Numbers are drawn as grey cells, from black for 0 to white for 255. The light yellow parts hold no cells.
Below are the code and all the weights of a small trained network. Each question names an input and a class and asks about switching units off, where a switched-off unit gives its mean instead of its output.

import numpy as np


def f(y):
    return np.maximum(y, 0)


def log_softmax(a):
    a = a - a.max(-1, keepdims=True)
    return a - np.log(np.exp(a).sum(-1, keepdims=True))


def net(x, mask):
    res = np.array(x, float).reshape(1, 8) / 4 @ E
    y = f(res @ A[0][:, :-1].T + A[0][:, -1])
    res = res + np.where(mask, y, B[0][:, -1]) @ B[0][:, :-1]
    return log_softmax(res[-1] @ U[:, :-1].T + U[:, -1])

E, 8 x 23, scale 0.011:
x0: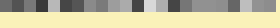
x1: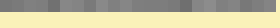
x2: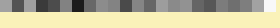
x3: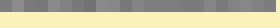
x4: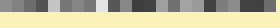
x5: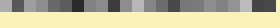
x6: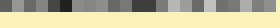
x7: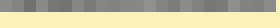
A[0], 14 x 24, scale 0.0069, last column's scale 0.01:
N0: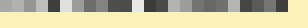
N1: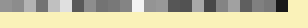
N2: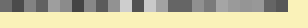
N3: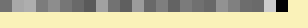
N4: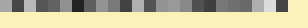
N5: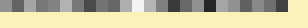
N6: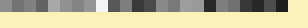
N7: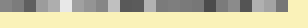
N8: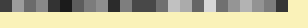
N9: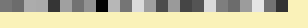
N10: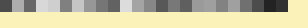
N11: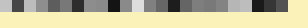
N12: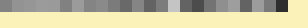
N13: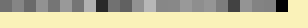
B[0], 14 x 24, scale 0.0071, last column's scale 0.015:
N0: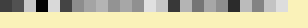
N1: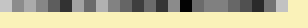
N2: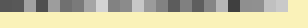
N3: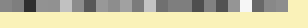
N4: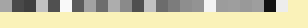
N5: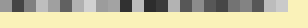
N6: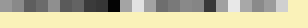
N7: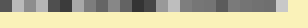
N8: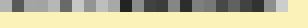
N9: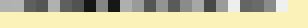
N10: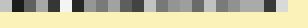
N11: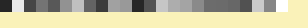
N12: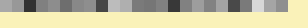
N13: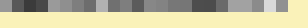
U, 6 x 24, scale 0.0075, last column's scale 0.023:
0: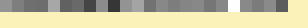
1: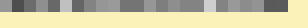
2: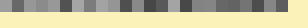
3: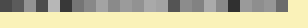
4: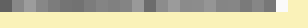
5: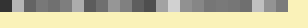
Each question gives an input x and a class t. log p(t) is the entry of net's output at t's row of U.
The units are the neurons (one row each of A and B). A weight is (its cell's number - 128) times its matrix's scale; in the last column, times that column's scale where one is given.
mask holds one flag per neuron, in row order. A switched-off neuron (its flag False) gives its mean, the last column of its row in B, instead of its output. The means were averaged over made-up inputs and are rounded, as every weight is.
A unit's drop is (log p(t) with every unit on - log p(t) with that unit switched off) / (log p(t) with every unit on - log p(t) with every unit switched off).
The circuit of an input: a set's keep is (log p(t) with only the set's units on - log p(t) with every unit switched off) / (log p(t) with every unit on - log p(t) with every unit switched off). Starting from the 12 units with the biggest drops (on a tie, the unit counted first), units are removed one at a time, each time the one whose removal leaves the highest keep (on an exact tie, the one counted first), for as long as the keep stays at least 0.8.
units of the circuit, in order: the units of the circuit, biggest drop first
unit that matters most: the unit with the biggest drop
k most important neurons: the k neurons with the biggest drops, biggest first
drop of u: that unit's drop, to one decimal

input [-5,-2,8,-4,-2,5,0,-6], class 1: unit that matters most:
N4
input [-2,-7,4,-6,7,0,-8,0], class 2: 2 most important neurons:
N1, N5
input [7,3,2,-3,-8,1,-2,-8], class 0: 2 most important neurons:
N9, N0
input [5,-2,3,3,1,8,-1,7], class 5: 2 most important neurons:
N11, N0
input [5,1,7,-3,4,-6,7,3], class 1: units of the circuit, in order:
N4, N11
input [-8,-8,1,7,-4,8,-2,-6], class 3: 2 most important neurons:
N0, N7
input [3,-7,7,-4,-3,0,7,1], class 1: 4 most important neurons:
N4, N5, N1, N7
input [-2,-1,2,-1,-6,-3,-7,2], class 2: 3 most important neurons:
N5, N1, N6
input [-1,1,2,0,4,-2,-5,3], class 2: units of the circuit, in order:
N1, N5
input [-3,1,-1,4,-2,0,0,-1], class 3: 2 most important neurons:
N0, N11
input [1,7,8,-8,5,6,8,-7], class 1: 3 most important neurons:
N4, N5, N1
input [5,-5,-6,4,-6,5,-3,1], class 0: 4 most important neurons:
N9, N4, N0, N13
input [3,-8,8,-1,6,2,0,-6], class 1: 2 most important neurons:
N4, N9
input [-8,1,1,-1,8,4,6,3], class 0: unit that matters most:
N6
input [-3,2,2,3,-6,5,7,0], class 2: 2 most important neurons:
N8, N6
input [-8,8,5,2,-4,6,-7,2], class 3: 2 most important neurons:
N0, N8
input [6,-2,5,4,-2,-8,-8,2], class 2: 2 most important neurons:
N11, N1
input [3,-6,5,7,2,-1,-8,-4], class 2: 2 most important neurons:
N1, N5
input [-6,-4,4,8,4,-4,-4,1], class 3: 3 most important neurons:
N0, N11, N9
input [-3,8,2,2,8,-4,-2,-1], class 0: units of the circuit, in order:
N6
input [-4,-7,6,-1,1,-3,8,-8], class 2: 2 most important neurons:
N8, N10
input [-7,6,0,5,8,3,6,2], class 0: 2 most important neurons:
N6, N2
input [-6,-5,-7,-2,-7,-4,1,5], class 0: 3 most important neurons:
N9, N4, N11
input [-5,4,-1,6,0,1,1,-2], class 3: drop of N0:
0.5
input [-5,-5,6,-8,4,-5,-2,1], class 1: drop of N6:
-0.1
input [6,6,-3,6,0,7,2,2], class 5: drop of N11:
1.1
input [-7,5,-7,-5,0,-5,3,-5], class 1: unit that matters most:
N10
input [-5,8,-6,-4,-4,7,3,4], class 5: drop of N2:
0.1
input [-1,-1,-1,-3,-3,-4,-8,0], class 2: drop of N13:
0.0
